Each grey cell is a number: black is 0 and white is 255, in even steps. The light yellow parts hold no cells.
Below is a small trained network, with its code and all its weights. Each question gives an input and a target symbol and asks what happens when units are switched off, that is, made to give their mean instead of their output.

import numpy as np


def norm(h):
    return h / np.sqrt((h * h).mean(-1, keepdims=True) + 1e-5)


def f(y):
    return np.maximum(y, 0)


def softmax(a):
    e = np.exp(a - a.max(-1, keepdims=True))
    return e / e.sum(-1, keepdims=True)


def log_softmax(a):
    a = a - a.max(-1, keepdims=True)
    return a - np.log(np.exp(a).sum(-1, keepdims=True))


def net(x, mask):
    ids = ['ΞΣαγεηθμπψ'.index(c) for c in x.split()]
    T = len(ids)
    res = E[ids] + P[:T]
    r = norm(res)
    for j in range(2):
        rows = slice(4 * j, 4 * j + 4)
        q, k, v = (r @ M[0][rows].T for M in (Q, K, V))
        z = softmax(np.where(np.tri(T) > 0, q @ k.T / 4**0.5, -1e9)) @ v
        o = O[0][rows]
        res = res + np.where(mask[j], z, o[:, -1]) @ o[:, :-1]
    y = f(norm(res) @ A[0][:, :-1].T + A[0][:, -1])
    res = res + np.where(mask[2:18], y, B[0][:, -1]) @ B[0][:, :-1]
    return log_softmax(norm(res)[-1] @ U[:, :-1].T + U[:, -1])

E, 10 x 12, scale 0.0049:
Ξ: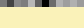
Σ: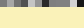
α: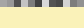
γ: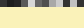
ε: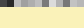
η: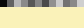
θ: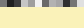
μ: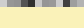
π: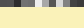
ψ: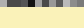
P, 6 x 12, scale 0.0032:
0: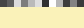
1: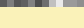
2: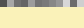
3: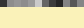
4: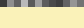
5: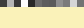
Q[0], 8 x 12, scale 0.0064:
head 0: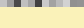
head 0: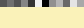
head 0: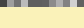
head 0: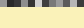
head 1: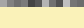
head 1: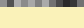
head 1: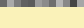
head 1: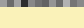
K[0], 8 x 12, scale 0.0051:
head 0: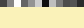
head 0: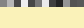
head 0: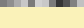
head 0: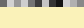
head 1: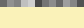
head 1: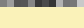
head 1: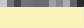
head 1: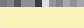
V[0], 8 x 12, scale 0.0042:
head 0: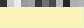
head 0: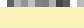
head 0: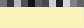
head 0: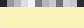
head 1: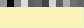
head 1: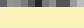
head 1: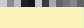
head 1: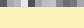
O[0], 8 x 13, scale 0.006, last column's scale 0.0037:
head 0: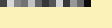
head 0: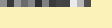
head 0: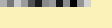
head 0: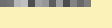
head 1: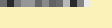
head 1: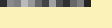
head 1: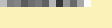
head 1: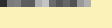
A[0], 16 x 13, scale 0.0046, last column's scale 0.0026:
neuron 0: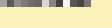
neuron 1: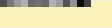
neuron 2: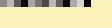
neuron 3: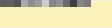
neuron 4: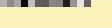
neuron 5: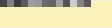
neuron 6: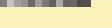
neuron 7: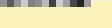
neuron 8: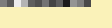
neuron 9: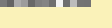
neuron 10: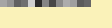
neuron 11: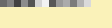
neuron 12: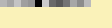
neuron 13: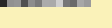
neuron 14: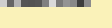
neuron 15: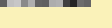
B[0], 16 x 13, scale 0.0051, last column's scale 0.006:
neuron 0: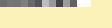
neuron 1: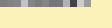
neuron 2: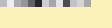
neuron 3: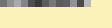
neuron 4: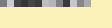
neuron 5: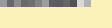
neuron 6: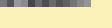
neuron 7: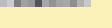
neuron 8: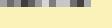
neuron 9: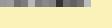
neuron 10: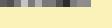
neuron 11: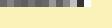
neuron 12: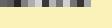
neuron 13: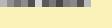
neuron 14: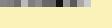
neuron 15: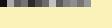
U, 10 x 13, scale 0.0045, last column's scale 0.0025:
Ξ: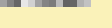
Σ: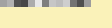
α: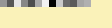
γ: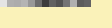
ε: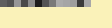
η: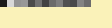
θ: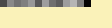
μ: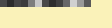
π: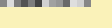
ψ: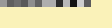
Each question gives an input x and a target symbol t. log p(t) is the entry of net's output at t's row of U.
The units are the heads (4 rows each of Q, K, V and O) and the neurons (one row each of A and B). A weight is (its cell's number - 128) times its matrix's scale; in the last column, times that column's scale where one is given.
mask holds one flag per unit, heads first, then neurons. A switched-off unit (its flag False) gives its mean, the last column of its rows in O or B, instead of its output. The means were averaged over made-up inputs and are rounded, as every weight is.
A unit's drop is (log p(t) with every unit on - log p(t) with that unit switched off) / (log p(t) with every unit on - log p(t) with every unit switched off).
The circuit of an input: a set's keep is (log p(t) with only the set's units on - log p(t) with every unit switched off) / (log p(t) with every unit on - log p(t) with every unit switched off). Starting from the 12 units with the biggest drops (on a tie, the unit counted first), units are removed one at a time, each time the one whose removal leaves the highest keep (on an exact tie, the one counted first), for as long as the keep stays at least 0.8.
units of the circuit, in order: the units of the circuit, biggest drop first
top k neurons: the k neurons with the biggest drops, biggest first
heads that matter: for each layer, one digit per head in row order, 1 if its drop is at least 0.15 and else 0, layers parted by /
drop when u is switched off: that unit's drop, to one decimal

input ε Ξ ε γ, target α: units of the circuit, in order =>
[head 0; neuron 8; neuron 11]
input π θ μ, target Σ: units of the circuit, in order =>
[head 0; neuron 0]
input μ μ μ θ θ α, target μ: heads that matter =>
10
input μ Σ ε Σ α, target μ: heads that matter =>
10
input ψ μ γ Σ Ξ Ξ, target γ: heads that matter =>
11
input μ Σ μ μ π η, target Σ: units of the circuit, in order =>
[head 0]
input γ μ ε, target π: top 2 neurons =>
[neuron 2; neuron 4]
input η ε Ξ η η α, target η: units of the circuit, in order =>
[head 0; head 1]
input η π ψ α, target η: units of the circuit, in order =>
[head 0; neuron 15]
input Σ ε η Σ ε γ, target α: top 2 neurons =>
[neuron 8; neuron 5]
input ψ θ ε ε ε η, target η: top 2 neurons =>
[neuron 15; neuron 0]
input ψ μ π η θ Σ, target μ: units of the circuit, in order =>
[head 0; neuron 5; neuron 7; neuron 10]
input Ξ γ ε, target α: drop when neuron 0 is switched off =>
0.1
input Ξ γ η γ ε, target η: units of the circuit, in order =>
[head 0]
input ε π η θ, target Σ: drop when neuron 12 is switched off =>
0.0
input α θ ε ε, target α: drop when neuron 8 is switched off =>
0.1
